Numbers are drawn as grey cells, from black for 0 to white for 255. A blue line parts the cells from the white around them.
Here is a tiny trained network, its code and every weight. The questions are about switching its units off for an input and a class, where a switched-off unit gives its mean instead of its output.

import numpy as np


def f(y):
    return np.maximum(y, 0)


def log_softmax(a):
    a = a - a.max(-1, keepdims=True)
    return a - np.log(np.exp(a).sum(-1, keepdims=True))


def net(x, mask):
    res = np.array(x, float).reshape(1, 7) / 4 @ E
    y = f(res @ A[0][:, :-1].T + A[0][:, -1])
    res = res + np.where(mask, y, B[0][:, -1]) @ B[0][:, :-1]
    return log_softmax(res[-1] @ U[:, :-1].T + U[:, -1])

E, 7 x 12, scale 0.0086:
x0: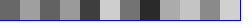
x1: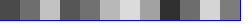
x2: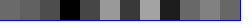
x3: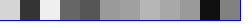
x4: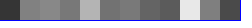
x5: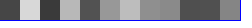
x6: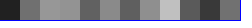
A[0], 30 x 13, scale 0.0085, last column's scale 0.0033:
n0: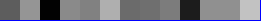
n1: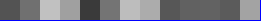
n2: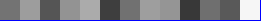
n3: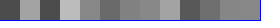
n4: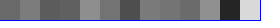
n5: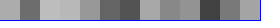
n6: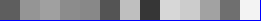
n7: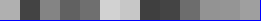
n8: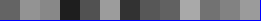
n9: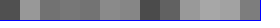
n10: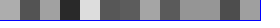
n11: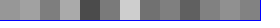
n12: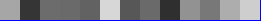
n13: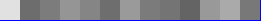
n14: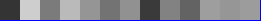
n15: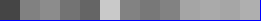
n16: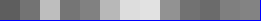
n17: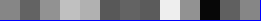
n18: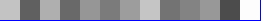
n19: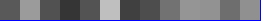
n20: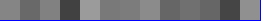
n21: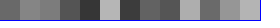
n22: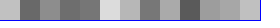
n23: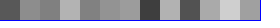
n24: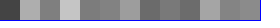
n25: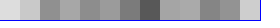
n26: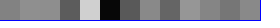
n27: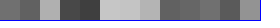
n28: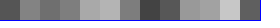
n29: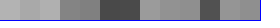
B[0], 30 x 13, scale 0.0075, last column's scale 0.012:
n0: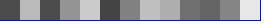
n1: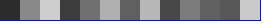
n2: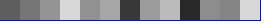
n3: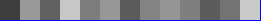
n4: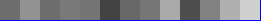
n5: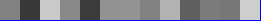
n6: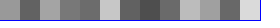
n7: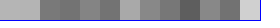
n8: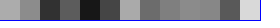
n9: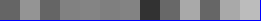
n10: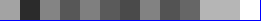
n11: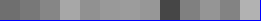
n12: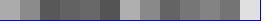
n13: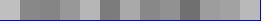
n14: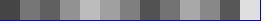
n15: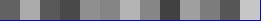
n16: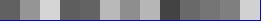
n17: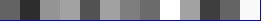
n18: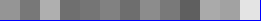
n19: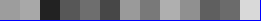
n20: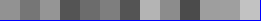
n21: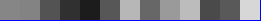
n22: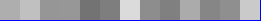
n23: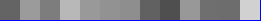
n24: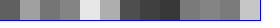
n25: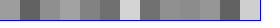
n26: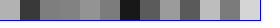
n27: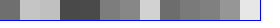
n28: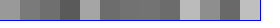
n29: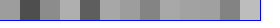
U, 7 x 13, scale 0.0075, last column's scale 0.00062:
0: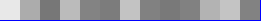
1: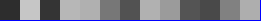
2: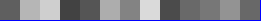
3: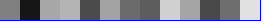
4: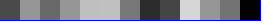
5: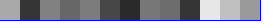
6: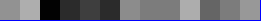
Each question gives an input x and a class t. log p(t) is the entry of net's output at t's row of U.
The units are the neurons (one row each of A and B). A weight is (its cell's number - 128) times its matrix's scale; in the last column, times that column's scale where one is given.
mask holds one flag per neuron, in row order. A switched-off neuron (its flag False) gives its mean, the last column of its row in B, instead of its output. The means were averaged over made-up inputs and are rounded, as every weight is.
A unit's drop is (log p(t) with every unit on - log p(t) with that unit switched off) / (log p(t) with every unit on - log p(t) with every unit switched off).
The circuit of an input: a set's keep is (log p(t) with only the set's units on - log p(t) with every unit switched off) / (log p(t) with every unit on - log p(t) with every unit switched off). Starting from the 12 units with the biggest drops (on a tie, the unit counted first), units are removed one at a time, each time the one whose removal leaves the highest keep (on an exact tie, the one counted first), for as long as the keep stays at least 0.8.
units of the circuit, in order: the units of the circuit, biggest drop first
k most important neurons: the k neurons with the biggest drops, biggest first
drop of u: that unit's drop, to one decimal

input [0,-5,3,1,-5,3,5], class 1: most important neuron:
n0
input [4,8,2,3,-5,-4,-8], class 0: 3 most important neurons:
n22, n13, n7
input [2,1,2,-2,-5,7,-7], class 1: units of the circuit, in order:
n0, n8
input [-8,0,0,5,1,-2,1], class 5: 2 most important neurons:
n10, n26
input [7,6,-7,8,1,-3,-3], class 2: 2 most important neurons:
n16, n27
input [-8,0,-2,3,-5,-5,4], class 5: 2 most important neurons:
n10, n18
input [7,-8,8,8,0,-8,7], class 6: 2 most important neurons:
n8, n21
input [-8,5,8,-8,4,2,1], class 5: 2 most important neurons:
n10, n26
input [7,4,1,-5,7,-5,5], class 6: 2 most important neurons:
n19, n8
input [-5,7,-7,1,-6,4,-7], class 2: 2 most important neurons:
n16, n1
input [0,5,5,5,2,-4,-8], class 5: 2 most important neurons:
n10, n18
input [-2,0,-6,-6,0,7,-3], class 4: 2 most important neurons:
n14, n24
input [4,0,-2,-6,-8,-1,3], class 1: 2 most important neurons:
n0, n3
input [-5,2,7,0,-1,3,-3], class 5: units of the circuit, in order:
n10
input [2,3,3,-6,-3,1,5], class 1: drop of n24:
0.1
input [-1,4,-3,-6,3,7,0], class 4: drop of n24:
0.1
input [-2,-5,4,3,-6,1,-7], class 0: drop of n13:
0.2
